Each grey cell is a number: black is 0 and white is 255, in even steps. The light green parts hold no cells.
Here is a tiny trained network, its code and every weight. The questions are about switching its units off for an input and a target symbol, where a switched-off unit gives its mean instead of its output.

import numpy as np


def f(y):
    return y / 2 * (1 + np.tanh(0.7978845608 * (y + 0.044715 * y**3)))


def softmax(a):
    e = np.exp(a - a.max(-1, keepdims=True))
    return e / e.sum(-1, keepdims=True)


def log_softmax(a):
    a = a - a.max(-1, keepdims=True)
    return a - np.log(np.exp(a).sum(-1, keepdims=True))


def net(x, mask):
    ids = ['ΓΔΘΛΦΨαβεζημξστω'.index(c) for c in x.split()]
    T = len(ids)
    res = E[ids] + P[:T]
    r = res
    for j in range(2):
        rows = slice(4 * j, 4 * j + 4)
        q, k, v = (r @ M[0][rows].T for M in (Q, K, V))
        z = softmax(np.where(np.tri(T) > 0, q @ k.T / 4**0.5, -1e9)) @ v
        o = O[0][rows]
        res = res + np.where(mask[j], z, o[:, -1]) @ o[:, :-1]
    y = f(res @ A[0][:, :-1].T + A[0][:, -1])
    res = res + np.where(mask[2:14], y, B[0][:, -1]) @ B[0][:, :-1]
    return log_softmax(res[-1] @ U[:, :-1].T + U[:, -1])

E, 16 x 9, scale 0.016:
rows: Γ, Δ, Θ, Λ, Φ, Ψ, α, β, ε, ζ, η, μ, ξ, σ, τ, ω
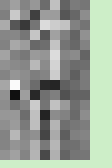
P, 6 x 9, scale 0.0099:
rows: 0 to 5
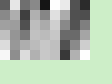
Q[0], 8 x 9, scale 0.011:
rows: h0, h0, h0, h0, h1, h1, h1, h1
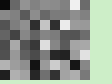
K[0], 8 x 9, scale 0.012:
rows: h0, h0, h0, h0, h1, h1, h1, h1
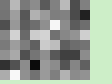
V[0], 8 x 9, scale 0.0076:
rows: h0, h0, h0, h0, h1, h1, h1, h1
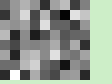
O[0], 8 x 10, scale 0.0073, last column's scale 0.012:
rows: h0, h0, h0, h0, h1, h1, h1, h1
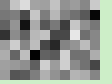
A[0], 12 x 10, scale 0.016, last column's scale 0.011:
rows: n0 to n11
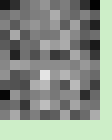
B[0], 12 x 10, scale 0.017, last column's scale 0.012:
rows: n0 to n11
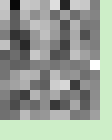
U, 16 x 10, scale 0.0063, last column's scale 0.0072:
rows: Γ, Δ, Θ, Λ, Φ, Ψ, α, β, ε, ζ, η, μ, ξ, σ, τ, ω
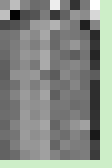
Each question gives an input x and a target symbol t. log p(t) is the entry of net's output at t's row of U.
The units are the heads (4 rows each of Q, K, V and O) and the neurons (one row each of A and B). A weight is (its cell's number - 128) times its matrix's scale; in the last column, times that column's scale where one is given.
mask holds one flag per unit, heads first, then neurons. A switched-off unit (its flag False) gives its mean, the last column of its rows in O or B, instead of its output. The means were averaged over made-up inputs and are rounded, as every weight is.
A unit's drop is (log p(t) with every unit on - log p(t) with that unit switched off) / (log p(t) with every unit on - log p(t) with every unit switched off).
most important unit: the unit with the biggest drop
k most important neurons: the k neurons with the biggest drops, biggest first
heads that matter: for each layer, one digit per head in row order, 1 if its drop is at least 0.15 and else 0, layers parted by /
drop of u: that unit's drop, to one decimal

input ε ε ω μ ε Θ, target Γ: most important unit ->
h0
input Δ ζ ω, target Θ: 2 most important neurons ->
n9, n3
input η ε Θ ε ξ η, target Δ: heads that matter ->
01
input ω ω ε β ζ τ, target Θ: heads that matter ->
11
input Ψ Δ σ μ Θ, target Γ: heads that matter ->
00
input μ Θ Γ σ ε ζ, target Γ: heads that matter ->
01
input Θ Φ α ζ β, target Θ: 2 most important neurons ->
n9, n3
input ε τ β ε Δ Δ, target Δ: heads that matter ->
10
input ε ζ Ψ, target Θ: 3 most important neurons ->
n9, n3, n1
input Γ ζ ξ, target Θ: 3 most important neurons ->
n9, n3, n11
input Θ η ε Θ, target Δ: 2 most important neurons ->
n5, n11
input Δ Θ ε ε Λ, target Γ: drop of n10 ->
0.1
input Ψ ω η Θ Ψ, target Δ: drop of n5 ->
-0.1
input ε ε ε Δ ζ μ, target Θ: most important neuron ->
n3
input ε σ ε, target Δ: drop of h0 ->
0.2
